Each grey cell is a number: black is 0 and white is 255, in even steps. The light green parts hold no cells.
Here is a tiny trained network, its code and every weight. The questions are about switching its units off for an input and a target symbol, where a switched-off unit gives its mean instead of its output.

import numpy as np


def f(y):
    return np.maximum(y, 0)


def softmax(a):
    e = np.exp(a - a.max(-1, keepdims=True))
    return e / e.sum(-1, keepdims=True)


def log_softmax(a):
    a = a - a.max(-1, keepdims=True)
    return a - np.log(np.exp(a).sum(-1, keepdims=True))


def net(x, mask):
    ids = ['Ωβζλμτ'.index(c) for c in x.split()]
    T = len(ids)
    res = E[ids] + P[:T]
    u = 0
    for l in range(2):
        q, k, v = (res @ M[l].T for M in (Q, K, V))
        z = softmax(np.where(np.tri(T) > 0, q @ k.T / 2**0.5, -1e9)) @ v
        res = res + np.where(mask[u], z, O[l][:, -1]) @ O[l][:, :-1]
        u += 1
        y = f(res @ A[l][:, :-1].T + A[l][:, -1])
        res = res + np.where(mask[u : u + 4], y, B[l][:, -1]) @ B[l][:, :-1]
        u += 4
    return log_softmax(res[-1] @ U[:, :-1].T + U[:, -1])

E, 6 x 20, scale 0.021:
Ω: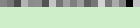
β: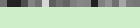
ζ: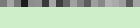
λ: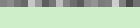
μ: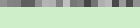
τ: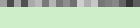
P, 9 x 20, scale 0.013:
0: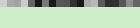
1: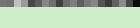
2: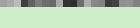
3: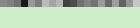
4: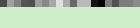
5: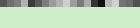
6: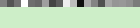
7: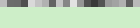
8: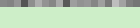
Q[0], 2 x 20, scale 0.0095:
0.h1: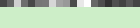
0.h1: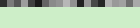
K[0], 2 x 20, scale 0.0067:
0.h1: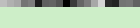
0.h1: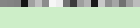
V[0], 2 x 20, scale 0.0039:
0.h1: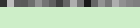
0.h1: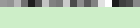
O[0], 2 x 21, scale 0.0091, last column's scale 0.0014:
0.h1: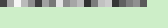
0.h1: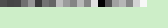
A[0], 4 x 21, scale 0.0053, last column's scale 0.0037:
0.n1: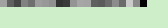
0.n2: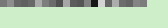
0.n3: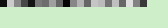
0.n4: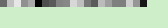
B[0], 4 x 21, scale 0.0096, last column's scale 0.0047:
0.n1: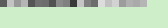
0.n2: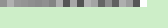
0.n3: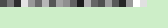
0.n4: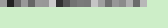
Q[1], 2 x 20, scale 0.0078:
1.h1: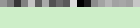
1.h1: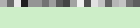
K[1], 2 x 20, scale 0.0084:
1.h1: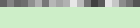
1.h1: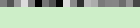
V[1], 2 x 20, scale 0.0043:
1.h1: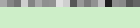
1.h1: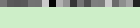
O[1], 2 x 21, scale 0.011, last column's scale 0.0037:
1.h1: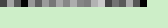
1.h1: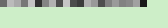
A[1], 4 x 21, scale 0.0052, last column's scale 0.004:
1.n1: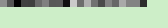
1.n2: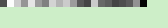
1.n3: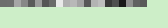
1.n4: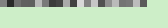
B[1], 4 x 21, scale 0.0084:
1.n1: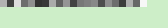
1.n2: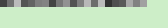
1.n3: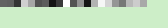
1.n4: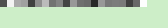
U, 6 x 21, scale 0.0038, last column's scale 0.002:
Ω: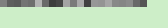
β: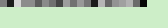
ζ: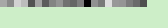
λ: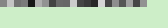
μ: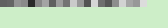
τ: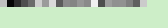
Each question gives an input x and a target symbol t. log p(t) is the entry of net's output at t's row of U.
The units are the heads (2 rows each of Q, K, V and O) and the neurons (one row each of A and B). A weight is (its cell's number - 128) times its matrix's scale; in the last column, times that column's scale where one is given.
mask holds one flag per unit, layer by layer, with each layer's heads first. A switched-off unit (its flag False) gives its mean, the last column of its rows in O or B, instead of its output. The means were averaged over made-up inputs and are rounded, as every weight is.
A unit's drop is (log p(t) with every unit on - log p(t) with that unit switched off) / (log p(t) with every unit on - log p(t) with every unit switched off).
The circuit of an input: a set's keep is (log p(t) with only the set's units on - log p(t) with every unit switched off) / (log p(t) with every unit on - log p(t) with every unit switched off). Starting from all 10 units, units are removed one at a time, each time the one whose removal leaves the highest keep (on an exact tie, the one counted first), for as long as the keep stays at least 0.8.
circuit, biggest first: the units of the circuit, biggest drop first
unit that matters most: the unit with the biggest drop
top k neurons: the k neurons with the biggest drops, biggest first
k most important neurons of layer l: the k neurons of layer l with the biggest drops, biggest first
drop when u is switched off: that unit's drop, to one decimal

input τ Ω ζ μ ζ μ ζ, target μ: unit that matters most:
0.n3
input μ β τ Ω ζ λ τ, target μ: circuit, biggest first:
[1.n4; 0.h1]
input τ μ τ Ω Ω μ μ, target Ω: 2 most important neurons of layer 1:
[1.n3; 1.n4]
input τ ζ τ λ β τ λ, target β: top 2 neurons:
[1.n2; 0.n1]
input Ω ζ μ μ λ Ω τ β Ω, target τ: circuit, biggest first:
[0.h1; 1.n4; 0.n2]
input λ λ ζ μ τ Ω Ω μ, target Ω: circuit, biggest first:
[1.h1; 0.n3; 1.n3]
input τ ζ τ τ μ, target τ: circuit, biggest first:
[0.h1; 1.n4; 0.n2]
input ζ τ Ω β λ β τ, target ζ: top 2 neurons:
[0.n3; 1.n4]
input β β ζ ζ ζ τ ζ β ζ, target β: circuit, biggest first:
[0.n3; 1.h1; 1.n2]
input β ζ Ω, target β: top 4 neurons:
[0.n3; 1.n2; 1.n4; 0.n1]
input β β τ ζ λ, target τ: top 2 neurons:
[0.n3; 1.n4]
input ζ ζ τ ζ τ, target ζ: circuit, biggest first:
[1.h1; 1.n4]
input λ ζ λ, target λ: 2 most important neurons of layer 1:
[1.n1; 1.n2]
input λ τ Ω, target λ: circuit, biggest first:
[1.h1]
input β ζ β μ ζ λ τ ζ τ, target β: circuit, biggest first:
[1.h1; 1.n2]
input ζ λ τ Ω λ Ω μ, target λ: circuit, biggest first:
[0.h1; 1.h1]
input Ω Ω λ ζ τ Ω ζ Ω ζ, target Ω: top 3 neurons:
[0.n3; 1.n3; 1.n4]
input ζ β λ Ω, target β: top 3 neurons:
[0.n3; 1.n2; 1.n4]
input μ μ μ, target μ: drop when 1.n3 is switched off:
0.0
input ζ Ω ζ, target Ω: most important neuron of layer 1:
[1.n3]
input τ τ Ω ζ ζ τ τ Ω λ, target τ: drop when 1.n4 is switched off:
0.2
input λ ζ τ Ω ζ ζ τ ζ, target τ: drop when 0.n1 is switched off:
0.2
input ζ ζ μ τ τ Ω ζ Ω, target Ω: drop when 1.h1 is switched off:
1.1
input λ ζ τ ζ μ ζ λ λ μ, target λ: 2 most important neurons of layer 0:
[0.n3; 0.n2]
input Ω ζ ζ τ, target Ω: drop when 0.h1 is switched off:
-0.1
